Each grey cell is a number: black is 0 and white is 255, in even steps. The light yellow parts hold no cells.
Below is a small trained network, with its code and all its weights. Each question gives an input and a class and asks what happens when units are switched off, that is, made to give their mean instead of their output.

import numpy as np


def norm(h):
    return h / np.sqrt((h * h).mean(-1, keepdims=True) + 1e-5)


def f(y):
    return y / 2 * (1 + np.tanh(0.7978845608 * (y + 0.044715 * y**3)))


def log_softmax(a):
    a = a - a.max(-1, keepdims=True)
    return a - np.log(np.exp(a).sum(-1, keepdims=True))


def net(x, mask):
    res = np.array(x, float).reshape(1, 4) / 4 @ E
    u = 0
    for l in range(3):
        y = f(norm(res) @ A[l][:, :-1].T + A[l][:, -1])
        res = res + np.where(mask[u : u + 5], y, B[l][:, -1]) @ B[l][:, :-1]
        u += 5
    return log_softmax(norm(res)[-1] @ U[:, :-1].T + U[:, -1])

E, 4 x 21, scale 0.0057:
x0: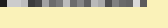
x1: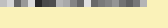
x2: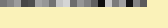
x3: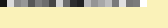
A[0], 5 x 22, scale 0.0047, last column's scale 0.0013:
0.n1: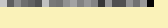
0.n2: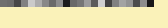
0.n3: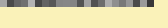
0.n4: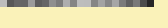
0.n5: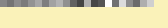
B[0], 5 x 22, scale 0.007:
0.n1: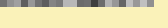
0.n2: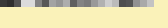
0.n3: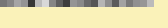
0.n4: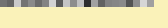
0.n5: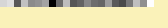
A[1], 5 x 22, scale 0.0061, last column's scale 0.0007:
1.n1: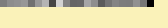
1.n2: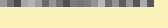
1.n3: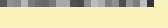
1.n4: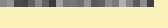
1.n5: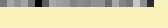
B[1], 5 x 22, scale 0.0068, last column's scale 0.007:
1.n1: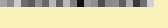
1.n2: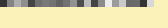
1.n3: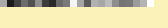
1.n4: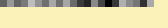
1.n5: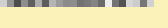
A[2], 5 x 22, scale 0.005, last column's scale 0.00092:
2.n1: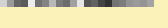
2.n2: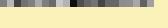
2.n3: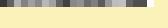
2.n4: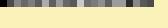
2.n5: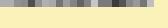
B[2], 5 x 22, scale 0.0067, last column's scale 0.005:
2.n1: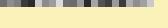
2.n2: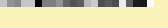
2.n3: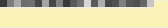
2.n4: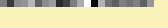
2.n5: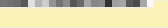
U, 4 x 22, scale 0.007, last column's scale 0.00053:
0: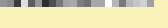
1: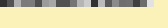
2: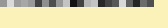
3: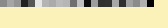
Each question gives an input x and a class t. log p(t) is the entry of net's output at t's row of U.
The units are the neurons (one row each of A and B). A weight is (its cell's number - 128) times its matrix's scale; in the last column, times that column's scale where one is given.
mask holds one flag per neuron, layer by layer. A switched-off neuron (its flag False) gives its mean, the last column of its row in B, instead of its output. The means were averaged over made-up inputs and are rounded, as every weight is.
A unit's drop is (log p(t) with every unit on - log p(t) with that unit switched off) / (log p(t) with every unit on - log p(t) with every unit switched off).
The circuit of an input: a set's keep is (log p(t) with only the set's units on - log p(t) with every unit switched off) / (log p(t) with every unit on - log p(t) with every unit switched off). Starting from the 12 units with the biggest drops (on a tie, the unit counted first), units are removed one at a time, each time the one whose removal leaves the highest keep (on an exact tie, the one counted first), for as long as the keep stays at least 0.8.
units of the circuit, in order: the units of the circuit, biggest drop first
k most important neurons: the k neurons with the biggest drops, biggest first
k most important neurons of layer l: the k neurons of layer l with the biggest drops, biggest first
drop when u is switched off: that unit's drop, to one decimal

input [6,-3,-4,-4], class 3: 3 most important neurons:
[1.n2, 0.n2, 0.n3]
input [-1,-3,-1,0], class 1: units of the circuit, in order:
[0.n5]
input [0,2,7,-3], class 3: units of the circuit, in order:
[0.n4, 1.n2]
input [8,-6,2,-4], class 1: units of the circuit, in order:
[0.n5, 2.n4]
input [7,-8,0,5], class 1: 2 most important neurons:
[0.n5, 0.n2]
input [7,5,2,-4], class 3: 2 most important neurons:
[1.n2, 0.n2]
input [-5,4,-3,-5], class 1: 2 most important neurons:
[1.n2, 0.n5]
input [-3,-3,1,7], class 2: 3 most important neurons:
[0.n5, 2.n2, 1.n4]
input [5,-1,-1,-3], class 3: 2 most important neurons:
[0.n5, 0.n2]
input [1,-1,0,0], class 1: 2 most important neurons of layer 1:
[1.n3, 1.n5]
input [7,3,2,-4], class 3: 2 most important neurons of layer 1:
[1.n2, 1.n3]
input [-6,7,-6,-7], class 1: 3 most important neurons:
[1.n2, 0.n5, 1.n3]
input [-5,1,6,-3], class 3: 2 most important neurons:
[0.n4, 2.n1]
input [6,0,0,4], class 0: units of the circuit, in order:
[1.n3]
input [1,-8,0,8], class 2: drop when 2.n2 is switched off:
0.2
